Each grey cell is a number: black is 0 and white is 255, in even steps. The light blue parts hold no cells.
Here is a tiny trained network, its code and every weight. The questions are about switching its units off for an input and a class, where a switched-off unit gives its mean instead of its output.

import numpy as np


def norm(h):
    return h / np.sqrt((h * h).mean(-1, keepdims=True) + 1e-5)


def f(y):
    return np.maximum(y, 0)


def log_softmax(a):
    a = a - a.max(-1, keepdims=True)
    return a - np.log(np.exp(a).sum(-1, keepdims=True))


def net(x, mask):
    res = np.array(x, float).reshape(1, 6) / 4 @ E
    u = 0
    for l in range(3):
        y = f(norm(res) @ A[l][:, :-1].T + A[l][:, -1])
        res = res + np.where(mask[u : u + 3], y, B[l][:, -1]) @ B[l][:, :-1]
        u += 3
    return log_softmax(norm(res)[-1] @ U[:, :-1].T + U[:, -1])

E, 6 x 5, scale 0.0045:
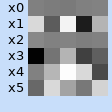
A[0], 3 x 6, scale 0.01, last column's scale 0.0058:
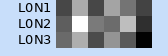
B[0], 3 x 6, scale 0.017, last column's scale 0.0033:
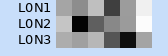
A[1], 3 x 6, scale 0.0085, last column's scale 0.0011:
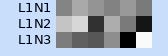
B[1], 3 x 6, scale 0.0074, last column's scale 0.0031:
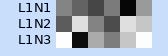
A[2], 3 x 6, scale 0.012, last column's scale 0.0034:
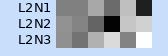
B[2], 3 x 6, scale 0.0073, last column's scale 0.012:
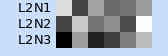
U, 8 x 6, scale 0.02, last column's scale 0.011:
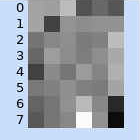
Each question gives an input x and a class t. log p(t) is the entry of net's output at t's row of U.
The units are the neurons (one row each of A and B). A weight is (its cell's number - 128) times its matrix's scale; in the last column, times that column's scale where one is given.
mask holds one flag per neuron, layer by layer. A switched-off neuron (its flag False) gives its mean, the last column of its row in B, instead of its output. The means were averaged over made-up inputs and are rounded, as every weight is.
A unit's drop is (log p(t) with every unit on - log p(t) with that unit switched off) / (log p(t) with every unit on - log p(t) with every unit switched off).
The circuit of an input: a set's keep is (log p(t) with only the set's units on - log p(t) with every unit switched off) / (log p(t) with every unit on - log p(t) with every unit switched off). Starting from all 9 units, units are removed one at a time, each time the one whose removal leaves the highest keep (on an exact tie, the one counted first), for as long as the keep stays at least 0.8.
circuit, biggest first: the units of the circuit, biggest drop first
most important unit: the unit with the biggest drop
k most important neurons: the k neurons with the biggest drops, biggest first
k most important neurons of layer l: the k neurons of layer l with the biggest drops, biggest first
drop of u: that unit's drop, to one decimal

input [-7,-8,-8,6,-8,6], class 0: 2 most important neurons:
(L0N1; L2N3)
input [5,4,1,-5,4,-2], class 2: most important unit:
L2N3
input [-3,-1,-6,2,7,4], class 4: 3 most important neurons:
(L2N3; L0N1; L1N3)
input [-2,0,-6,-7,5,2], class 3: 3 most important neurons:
(L1N2; L0N2; L2N2)
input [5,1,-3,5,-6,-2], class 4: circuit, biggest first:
(L2N2; L0N1)
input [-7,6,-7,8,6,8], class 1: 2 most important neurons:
(L0N2; L2N1)
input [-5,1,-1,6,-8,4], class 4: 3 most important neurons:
(L2N2; L0N1; L1N3)
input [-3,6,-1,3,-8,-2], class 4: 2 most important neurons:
(L2N2; L0N1)
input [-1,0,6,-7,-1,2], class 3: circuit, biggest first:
(L1N2; L0N2)
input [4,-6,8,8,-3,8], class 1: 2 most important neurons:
(L0N2; L2N3)
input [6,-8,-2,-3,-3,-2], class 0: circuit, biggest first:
(L0N3; L0N1)
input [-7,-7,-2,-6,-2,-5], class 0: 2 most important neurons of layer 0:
(L0N2; L0N1)
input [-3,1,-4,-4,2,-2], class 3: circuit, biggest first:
(L0N2; L1N2; L0N1)
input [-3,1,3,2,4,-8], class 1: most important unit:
L1N3
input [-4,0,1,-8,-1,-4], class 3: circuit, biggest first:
(L0N2; L1N2)
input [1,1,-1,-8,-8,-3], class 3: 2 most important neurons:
(L0N2; L1N2)
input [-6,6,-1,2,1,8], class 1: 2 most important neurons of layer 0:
(L0N2; L0N1)
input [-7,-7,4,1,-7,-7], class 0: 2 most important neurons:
(L0N1; L0N2)
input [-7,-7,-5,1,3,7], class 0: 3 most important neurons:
(L0N1; L0N3; L1N3)
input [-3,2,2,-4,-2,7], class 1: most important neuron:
(L0N2)
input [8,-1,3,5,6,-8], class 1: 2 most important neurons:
(L1N3; L2N2)
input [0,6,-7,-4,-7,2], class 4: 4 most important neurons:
(L2N2; L1N3; L0N1; L0N2)
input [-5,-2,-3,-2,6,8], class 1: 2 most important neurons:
(L0N2; L2N2)
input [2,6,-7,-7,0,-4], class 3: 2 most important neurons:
(L0N2; L0N1)
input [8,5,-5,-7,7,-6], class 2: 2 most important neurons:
(L0N2; L2N3)
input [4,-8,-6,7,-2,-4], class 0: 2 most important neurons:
(L0N1; L0N3)
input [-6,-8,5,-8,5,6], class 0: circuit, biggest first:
(L0N1)
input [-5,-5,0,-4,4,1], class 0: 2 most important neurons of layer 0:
(L0N3; L0N1)
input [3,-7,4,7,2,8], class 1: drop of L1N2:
0.1
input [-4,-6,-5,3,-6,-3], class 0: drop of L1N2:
0.0
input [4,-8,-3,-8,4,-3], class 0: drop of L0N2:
0.1
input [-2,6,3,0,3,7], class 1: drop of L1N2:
0.1
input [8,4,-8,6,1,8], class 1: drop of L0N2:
1.1
